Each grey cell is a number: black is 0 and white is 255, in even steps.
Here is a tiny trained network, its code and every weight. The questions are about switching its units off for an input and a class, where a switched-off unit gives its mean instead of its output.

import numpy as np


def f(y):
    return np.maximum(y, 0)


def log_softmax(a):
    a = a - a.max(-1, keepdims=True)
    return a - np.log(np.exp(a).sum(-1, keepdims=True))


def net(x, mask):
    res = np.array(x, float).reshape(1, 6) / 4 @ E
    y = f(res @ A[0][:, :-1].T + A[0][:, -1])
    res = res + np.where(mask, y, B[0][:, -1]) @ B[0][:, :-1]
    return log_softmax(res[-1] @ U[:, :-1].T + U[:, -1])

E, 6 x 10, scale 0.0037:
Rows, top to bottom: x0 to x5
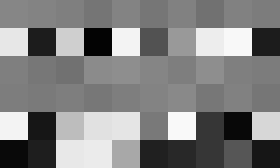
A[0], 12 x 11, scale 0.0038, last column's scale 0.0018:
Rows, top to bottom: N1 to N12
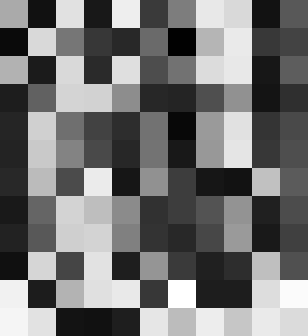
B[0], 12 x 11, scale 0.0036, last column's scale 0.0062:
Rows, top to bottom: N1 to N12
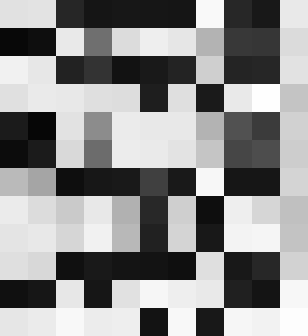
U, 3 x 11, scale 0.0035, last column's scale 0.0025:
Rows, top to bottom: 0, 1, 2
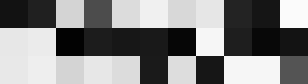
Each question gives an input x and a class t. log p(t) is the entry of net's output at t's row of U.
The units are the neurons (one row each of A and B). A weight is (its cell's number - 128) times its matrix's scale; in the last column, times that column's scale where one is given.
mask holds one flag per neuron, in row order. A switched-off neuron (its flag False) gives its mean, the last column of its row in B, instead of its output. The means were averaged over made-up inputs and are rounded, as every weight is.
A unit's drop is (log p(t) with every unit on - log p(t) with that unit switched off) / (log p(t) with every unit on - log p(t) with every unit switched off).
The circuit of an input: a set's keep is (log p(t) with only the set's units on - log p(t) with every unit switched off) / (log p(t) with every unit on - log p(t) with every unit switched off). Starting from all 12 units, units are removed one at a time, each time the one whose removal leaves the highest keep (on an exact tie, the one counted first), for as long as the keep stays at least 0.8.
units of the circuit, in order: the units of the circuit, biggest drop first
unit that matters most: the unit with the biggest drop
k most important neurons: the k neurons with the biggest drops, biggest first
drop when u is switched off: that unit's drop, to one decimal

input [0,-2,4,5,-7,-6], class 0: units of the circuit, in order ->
(N2; N5)
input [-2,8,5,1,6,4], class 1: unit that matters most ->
N1
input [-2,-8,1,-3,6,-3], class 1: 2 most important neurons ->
(N10; N7)
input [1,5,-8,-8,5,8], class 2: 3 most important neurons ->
(N4; N9; N8)
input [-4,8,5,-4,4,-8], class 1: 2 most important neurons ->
(N1; N3)
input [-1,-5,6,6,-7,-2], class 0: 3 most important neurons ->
(N2; N5; N6)
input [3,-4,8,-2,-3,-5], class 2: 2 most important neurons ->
(N12; N1)
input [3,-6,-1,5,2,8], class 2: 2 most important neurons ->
(N4; N9)
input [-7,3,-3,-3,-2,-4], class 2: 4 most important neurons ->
(N12; N11; N7; N10)
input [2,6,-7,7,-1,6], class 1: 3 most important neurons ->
(N1; N3; N12)
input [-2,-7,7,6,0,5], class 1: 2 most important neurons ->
(N7; N10)
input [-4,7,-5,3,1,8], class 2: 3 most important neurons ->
(N4; N9; N8)
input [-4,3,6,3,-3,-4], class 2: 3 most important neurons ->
(N12; N11; N7)
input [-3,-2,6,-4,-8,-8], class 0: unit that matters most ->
N2
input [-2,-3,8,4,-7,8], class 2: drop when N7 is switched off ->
-0.1
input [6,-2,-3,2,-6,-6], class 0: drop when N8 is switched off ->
0.2
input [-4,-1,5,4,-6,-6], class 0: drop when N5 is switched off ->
0.3
